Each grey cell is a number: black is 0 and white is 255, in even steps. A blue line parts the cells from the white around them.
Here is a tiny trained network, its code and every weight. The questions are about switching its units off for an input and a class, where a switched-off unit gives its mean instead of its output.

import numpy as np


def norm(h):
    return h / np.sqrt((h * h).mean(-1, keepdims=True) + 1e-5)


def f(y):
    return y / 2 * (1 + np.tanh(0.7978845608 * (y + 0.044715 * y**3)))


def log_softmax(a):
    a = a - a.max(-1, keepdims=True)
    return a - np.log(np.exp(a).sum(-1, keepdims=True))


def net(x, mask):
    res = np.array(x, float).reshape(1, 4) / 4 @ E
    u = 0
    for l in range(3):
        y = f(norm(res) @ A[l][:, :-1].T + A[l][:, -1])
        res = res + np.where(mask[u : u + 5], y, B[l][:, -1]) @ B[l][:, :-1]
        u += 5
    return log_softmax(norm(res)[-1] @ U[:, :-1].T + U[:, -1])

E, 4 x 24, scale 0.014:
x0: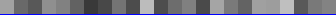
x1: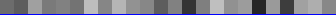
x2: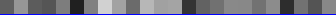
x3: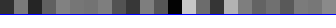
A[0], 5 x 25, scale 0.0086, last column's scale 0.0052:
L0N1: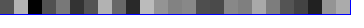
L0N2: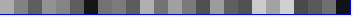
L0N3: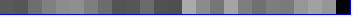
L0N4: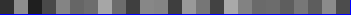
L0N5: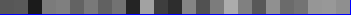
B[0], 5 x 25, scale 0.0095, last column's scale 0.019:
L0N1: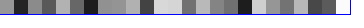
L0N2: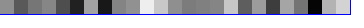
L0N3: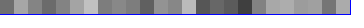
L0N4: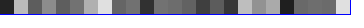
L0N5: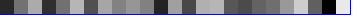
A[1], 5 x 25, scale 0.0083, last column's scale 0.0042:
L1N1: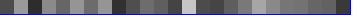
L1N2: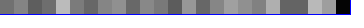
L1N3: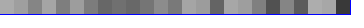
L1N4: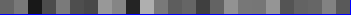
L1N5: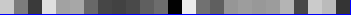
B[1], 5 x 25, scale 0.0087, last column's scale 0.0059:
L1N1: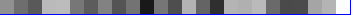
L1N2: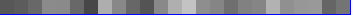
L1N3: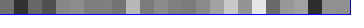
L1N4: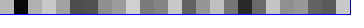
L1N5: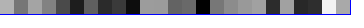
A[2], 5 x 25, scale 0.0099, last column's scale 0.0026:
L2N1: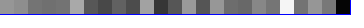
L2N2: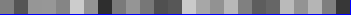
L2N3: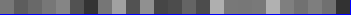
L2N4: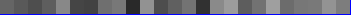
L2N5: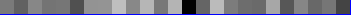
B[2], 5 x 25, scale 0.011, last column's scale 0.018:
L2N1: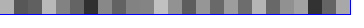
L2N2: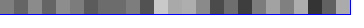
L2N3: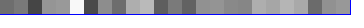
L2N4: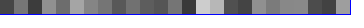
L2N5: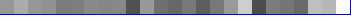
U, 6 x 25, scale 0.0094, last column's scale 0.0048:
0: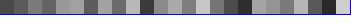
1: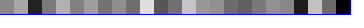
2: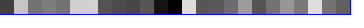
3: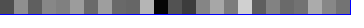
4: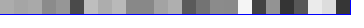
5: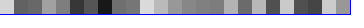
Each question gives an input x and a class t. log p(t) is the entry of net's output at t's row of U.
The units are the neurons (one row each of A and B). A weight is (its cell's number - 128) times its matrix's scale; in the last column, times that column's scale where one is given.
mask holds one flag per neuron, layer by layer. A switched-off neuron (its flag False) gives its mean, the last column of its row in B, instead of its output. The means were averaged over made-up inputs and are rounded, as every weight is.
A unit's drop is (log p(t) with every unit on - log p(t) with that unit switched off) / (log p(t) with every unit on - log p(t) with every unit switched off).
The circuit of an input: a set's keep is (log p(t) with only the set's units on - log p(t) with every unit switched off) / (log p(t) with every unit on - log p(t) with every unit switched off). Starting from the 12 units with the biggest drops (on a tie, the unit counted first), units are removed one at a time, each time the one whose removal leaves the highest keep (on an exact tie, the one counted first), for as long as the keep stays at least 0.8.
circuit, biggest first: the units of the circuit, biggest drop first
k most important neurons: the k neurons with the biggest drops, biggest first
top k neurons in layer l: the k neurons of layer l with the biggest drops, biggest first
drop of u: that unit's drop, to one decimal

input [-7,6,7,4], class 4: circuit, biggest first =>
[L2N5]
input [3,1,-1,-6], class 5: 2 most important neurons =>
[L0N4 L0N2]
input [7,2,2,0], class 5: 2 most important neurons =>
[L0N2 L0N4]
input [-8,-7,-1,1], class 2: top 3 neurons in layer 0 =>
[L0N1 L0N5 L0N2]
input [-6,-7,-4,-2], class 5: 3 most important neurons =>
[L0N5 L0N1 L0N4]
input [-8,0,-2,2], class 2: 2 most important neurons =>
[L0N1 L0N5]
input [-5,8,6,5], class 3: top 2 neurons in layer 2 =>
[L2N5 L2N2]
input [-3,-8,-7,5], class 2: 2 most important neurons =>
[L1N1 L0N2]
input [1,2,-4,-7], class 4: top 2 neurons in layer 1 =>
[L1N1 L1N5]
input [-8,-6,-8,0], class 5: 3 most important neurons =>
[L0N5 L0N1 L1N5]
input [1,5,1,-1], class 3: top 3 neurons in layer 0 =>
[L0N1 L0N3 L0N2]
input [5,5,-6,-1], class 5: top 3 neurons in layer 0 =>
[L0N4 L0N1 L0N5]
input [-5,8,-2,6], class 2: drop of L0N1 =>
0.4
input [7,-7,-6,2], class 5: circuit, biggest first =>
[L0N2]
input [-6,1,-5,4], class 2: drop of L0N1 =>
0.3
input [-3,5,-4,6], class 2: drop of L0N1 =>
0.4
